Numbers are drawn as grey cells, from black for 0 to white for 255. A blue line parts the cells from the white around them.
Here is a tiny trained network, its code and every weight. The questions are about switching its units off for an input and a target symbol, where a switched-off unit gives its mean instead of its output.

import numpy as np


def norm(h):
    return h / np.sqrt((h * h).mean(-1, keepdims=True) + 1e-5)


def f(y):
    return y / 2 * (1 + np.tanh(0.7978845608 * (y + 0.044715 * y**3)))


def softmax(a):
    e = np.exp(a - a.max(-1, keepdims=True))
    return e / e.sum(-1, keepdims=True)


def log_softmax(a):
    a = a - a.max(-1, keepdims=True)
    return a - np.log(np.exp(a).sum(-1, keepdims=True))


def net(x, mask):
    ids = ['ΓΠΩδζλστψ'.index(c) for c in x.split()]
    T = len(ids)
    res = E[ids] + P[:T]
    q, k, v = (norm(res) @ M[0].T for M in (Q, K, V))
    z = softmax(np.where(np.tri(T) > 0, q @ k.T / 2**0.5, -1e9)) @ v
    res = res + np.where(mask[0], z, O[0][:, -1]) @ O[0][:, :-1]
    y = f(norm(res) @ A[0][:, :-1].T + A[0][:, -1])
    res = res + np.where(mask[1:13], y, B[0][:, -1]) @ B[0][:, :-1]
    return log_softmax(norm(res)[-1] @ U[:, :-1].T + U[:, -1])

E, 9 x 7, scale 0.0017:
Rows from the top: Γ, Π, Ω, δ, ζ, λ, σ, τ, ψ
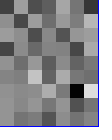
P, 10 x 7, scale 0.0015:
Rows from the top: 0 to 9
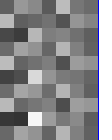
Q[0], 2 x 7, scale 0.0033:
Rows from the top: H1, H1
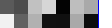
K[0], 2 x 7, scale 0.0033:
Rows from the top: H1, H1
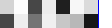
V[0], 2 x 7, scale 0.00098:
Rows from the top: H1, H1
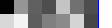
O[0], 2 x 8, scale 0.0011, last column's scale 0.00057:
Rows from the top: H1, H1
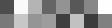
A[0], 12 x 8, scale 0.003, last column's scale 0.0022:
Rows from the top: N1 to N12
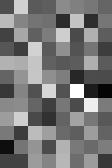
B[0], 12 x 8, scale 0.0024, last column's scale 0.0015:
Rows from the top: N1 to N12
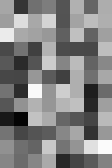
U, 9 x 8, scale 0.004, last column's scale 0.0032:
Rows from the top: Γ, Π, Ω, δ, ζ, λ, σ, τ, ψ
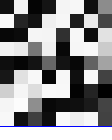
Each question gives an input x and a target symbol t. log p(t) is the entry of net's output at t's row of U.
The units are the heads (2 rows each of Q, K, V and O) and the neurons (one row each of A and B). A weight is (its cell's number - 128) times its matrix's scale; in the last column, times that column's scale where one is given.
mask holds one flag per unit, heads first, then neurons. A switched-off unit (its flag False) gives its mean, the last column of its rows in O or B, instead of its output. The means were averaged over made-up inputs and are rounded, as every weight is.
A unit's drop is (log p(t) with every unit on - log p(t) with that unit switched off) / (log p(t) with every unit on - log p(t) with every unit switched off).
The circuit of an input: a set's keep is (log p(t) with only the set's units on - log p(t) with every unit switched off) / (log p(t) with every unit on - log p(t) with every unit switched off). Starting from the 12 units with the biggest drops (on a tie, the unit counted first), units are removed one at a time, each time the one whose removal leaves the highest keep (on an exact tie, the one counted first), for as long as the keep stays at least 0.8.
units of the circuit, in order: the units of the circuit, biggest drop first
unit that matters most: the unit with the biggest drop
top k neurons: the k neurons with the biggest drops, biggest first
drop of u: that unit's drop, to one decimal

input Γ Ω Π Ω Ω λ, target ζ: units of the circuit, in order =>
[N4, N8, N7, N2]
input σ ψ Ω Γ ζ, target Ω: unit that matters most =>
N5
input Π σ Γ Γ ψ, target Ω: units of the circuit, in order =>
[N8, N9]
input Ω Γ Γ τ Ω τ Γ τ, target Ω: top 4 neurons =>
[N5, N11, N8, N3]
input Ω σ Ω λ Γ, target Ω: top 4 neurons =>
[N9, N7, N2, N1]
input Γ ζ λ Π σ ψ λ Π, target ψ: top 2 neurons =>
[N9, N11]
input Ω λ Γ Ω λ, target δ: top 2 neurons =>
[N2, N7]
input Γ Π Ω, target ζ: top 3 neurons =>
[N3, N10, N9]
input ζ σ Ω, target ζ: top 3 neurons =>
[N3, N10, N11]
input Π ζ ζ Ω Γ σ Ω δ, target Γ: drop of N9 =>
0.1
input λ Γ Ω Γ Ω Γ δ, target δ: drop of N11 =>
0.2
